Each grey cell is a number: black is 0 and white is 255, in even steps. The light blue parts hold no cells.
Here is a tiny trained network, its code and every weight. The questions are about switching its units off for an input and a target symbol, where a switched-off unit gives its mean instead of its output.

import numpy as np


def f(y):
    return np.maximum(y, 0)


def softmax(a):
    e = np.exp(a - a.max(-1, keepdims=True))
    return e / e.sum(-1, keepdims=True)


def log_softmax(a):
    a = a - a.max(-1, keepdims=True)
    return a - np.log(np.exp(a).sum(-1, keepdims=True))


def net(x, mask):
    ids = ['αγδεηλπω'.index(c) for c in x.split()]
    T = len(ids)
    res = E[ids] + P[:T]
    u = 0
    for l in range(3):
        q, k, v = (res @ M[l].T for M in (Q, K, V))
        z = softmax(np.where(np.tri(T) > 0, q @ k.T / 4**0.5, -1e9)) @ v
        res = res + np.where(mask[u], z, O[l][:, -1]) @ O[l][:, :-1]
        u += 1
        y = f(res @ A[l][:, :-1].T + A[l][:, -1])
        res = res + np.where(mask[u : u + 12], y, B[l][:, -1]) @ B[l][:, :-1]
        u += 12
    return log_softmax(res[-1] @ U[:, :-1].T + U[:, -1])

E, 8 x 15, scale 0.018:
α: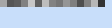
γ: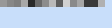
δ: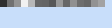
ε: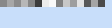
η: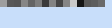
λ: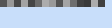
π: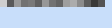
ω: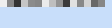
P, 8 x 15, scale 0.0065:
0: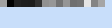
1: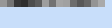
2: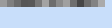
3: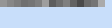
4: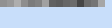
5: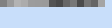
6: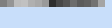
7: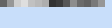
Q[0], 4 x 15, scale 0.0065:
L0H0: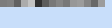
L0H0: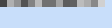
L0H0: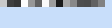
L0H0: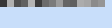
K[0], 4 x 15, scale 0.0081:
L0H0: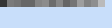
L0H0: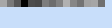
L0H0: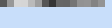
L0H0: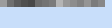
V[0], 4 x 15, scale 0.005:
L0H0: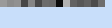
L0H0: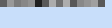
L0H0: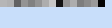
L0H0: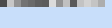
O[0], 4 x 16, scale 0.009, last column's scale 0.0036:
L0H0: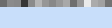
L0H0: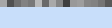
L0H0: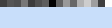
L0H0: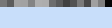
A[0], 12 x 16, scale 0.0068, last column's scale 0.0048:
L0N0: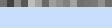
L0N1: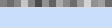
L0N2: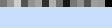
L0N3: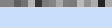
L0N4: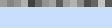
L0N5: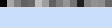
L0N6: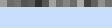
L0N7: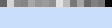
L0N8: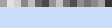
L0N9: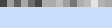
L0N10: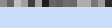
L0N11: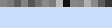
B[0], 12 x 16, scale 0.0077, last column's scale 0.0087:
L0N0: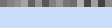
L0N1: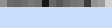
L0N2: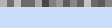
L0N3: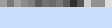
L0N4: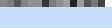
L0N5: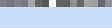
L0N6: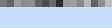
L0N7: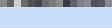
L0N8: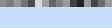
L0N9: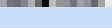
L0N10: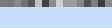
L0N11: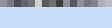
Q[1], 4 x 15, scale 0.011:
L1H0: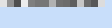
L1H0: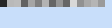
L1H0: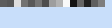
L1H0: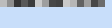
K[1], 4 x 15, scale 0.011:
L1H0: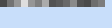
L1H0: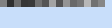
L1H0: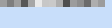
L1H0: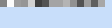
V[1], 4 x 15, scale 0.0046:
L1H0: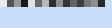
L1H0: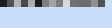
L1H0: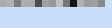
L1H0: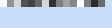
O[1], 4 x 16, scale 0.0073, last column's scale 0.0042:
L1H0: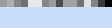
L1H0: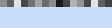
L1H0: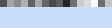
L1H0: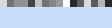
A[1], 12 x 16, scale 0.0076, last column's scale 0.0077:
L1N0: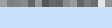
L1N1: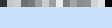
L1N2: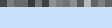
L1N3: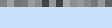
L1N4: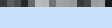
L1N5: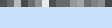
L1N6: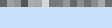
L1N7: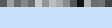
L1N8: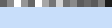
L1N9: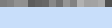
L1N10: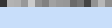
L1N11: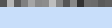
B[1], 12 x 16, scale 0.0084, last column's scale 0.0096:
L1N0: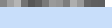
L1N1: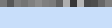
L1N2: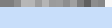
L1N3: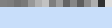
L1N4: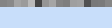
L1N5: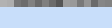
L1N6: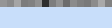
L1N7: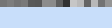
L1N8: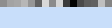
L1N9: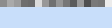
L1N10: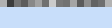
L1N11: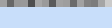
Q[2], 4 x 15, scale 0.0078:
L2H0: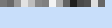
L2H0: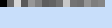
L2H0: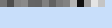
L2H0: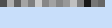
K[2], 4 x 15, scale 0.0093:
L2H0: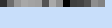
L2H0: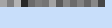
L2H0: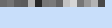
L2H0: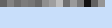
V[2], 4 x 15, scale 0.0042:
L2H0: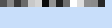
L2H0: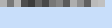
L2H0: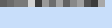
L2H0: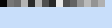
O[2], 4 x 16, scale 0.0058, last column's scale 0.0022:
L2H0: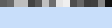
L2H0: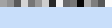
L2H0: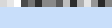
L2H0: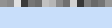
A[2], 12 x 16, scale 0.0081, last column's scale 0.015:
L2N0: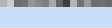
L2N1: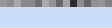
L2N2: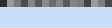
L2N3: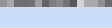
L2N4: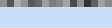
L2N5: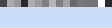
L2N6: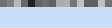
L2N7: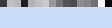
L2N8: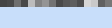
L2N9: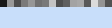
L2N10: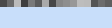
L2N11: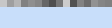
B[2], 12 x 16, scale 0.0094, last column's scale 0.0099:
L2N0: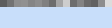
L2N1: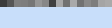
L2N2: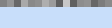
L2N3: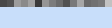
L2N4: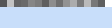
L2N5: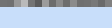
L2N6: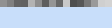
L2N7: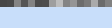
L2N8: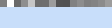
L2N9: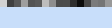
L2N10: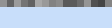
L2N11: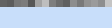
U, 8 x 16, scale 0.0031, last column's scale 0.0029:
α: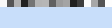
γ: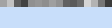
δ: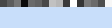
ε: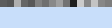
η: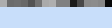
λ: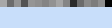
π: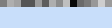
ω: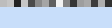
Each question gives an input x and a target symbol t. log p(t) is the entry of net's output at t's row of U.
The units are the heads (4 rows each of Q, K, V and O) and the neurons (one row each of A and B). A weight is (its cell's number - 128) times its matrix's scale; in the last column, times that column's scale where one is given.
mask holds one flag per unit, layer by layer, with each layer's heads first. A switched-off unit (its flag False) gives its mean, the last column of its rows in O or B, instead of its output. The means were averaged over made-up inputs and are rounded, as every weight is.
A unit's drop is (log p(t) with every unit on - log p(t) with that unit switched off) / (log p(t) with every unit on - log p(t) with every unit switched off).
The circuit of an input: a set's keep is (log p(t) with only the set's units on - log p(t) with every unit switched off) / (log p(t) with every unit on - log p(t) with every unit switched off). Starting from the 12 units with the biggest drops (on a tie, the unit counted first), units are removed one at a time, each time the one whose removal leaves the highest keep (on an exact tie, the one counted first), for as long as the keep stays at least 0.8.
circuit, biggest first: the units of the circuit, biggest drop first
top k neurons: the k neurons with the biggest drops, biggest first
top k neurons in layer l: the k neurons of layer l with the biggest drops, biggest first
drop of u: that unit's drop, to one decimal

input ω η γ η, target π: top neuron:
L0N9
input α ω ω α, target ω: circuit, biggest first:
L1H0, L2H0, L0N3
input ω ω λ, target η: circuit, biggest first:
L2N9, L2H0, L0N5, L1N0
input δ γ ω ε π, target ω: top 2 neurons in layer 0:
L0N11, L0N3
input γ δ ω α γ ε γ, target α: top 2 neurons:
L0N4, L0N11
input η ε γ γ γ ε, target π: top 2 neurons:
L0N9, L0N3
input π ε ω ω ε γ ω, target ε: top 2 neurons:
L0N11, L2N3
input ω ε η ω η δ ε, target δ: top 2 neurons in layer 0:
L0N8, L0N7
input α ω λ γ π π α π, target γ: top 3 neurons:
L0N9, L2N8, L0N3
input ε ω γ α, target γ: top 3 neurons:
L2N8, L1N9, L0N3
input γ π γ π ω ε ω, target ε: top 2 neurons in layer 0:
L0N11, L0N3
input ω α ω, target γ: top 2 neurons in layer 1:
L1N3, L1N0
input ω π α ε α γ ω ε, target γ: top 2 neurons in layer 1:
L1N3, L1N0
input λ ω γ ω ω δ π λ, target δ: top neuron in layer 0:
L0N3
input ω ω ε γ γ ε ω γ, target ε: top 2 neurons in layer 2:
L2N3, L2N4
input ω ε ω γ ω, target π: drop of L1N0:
0.1
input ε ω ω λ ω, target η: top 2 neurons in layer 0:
L0N11, L0N5
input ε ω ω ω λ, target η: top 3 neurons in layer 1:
L1N7, L1N2, L1N0
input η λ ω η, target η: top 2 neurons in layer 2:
L2N9, L2N2
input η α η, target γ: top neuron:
L0N9
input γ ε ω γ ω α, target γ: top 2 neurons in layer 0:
L0N3, L0N4
